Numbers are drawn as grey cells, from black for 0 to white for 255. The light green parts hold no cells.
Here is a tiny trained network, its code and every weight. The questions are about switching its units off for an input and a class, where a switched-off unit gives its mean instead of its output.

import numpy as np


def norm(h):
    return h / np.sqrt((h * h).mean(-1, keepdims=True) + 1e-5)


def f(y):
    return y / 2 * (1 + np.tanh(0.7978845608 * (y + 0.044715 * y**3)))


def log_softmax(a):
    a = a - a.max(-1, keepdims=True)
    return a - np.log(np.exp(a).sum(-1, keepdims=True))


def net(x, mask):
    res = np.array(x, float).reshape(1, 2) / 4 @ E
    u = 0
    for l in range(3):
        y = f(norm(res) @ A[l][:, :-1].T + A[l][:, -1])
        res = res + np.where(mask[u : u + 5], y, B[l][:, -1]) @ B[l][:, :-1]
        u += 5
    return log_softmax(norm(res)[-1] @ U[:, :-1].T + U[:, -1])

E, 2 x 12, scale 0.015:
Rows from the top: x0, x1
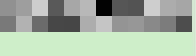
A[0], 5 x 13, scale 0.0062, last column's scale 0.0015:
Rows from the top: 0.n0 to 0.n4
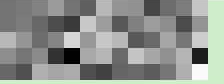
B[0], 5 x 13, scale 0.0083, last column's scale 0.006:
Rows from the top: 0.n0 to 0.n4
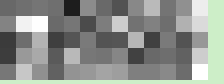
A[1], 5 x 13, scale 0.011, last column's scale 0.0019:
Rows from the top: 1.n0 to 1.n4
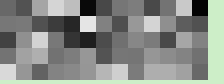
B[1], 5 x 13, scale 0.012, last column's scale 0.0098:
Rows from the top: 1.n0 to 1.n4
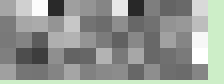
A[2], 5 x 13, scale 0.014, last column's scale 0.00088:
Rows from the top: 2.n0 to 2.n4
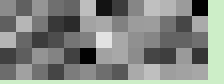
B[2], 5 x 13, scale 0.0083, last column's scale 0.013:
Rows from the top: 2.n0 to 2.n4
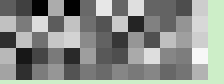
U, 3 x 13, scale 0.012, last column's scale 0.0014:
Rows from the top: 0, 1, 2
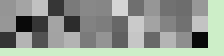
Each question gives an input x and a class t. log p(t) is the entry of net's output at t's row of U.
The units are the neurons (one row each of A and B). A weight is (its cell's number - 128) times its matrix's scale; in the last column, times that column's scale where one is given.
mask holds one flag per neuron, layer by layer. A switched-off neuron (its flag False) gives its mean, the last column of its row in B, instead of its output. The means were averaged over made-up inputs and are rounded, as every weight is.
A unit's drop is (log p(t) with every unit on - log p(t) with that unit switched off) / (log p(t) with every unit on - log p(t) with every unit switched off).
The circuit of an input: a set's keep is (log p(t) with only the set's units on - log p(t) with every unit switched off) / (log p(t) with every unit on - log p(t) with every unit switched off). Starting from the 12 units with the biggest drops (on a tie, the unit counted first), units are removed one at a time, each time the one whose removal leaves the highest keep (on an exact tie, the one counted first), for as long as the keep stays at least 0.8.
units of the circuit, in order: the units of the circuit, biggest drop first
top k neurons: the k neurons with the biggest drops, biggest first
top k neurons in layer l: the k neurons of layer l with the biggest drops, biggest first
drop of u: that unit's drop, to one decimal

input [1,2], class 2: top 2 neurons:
[1.n2, 1.n0]
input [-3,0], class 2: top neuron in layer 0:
[0.n0]
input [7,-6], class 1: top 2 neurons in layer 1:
[1.n1, 1.n3]
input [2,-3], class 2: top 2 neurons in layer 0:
[0.n4, 0.n1]
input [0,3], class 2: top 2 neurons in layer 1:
[1.n2, 1.n0]
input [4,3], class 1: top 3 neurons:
[1.n0, 0.n4, 2.n4]
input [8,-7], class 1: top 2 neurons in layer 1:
[1.n1, 1.n3]
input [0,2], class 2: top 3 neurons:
[1.n2, 1.n0, 2.n0]
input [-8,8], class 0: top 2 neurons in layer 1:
[1.n3, 1.n2]
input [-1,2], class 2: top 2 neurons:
[1.n2, 2.n3]
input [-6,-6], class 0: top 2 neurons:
[1.n0, 1.n3]
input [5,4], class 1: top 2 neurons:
[1.n0, 0.n4]
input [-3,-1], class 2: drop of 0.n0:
1.5
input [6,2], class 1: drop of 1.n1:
0.0
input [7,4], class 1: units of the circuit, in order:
[1.n0]
